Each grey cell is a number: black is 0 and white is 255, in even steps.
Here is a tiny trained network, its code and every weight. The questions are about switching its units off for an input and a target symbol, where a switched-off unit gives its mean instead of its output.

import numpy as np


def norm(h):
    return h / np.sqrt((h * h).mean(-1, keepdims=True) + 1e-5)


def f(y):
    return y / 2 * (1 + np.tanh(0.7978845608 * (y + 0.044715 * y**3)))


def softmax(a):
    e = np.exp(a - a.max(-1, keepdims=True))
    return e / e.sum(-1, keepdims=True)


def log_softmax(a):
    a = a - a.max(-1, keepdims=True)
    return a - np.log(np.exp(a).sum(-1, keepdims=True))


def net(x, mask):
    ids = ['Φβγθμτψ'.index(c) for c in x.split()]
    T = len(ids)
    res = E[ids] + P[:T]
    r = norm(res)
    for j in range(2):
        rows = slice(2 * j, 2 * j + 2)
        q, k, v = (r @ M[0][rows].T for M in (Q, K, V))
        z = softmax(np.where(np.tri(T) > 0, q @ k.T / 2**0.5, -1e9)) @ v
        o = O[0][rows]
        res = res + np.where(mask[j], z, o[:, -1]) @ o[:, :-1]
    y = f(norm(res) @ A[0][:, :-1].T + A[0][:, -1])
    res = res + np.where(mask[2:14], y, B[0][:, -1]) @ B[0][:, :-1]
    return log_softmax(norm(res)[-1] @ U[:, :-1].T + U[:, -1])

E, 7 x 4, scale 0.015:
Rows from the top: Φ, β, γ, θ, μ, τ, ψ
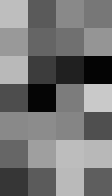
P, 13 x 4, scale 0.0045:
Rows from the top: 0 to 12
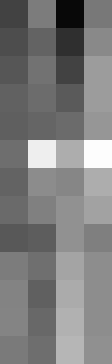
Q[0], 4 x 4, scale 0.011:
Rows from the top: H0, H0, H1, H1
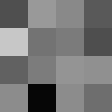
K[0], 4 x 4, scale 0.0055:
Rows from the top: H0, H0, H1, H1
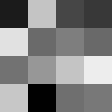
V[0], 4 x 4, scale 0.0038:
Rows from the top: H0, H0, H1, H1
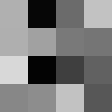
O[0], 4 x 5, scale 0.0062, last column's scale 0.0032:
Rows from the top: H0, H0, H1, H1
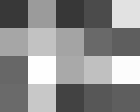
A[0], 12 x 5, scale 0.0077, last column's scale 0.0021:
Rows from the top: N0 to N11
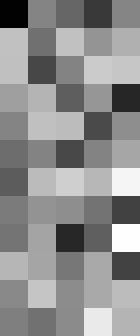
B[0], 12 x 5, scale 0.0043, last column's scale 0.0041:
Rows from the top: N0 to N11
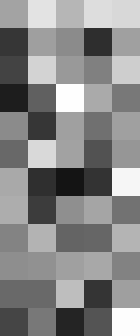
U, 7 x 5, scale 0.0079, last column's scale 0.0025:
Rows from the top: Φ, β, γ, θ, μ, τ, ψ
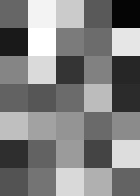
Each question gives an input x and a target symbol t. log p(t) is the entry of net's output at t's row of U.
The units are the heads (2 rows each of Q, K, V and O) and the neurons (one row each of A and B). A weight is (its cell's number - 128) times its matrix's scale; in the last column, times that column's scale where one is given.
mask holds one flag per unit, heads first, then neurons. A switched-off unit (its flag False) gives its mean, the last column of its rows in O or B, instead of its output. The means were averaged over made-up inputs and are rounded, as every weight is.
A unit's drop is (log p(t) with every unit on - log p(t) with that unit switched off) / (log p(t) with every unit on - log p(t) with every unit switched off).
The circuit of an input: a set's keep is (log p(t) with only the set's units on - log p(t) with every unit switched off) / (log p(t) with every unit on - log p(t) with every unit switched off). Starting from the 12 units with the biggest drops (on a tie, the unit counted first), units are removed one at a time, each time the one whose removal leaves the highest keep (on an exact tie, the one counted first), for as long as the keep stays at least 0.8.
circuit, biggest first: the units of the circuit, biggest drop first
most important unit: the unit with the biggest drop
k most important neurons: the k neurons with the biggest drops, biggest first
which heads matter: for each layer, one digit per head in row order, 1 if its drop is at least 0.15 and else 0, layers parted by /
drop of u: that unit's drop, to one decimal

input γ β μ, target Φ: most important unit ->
N11
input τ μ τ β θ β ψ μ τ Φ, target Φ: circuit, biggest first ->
[N6 N2]
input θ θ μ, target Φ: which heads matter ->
10
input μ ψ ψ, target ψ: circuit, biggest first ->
[N0 H0 N11 N2]
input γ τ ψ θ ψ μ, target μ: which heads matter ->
11
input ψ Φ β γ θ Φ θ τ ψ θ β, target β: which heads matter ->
00
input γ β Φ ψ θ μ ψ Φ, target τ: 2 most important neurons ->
[N0 N10]
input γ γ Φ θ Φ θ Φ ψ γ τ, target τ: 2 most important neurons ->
[N6 N10]
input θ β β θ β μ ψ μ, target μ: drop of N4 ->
0.2
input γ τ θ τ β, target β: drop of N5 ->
0.1
